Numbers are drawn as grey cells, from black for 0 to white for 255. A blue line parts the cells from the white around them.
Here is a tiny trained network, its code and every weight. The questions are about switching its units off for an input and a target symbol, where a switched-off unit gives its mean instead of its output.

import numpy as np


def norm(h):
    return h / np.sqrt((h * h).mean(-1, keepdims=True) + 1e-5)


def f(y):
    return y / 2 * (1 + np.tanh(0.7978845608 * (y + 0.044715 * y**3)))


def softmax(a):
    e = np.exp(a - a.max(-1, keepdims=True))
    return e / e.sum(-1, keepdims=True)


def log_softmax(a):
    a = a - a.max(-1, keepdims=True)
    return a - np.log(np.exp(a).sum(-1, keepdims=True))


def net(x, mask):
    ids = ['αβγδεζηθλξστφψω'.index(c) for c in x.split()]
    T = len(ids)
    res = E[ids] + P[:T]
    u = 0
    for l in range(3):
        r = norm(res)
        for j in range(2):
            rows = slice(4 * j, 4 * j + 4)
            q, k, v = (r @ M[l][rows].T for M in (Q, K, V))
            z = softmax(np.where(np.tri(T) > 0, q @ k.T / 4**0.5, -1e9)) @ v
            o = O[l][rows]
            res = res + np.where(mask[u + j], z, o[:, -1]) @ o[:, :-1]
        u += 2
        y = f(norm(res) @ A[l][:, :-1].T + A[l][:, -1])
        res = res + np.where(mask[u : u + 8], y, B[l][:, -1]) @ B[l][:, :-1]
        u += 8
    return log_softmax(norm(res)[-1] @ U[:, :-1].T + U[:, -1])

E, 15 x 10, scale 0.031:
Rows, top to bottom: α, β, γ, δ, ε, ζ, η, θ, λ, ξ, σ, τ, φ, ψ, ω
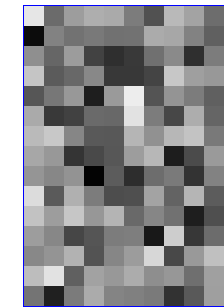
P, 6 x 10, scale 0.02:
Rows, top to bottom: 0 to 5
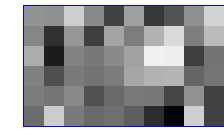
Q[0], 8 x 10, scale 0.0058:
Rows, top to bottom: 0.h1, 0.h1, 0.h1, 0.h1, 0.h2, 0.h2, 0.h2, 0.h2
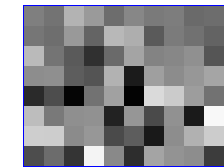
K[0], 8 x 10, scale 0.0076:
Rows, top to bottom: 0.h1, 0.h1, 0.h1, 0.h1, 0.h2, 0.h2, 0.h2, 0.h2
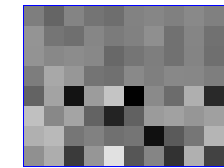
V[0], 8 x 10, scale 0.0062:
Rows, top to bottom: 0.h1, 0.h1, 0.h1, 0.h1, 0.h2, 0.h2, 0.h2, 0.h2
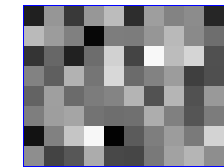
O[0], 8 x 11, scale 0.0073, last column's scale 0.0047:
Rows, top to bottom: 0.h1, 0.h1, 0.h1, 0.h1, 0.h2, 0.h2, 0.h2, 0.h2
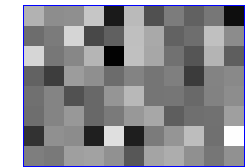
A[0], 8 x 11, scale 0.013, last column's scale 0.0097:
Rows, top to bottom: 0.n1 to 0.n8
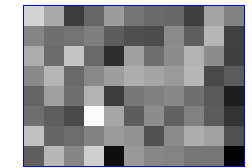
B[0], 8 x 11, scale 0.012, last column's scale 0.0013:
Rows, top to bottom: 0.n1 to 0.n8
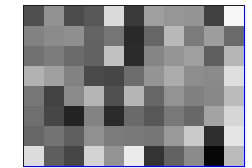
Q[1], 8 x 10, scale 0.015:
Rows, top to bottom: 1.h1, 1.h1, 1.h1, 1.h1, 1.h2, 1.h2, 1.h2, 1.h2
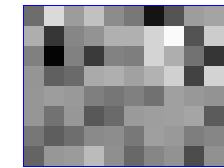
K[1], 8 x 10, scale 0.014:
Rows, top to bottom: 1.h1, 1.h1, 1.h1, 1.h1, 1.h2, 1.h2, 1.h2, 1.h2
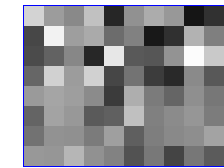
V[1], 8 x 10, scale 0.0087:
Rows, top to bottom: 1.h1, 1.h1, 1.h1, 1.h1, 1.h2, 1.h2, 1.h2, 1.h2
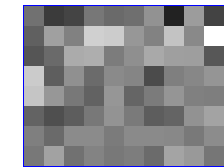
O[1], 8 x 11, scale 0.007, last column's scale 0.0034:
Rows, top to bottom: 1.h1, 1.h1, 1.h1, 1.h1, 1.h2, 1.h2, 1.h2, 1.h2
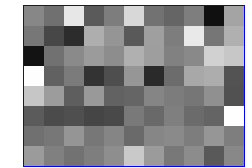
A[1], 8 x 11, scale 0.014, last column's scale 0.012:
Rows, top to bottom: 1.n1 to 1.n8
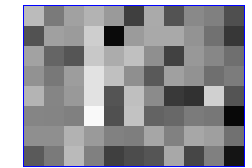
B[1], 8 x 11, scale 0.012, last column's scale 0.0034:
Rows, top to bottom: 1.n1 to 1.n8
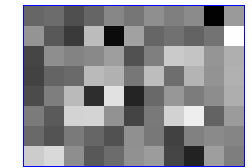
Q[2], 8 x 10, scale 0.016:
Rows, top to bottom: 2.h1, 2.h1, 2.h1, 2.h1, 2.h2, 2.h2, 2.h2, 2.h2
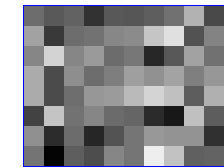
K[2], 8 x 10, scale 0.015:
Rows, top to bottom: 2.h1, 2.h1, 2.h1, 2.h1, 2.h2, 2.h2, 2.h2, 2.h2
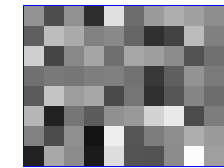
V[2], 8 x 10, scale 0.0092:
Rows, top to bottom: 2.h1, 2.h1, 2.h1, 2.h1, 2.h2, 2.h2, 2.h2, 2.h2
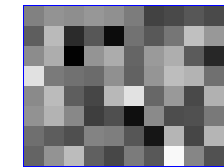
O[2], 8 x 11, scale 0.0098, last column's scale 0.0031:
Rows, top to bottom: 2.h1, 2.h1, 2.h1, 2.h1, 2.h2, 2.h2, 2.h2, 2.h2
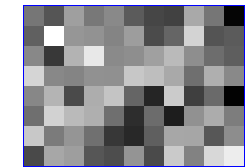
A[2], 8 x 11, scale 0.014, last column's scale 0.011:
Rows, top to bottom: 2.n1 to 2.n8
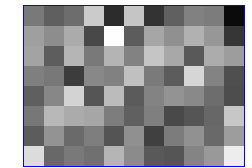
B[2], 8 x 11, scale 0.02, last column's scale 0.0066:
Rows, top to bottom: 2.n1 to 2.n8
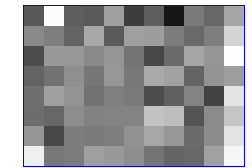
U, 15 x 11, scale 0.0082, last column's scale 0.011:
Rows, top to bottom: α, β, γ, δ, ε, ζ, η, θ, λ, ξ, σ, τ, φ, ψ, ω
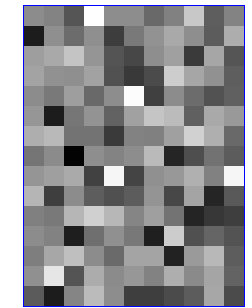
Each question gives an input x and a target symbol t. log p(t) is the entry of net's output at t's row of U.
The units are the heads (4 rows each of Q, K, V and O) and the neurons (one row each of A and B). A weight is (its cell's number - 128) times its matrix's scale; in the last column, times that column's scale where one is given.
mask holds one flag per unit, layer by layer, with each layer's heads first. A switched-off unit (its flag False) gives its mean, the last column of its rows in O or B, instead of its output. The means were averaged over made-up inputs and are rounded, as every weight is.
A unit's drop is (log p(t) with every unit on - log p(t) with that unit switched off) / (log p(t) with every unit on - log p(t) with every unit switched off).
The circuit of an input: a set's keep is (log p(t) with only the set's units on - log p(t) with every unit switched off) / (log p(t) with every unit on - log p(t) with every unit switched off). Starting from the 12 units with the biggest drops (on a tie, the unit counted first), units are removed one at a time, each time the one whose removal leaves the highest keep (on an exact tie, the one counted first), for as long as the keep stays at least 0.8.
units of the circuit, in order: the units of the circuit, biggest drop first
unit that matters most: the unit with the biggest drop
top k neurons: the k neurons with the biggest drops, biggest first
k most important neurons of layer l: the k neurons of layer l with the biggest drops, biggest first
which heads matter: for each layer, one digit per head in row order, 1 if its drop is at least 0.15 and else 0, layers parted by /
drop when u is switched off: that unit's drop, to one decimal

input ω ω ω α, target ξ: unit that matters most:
2.h2
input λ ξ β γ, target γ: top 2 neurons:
[2.n6, 1.n8]
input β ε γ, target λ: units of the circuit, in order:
[1.n2, 2.n3]
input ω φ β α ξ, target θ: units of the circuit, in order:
[2.h2, 2.h1]
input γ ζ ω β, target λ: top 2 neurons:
[2.n2, 1.n2]
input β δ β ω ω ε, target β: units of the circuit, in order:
[1.h1, 2.n8]
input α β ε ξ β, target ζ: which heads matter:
10 / 00 / 00
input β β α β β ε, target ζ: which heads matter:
00 / 00 / 01
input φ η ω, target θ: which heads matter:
00 / 10 / 11
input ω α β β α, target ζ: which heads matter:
10 / 00 / 01
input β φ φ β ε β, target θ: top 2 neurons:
[1.n2, 2.n1]
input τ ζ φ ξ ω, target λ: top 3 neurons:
[1.n5, 2.n3, 1.n3]
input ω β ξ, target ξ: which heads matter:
10 / 00 / 00
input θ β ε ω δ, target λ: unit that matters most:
0.n3
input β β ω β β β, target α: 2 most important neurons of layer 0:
[0.n8, 0.n5]
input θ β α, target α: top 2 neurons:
[1.n4, 0.n1]
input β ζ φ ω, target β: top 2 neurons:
[2.n8, 1.n3]
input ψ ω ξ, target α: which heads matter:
00 / 00 / 10
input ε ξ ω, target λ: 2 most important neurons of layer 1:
[1.n5, 1.n2]
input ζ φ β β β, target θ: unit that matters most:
0.h1
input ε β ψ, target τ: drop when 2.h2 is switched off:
0.7
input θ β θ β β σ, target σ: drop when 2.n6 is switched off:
0.2
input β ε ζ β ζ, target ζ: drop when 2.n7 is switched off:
0.2
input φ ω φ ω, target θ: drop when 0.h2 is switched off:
-0.1
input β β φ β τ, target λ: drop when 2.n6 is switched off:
0.0
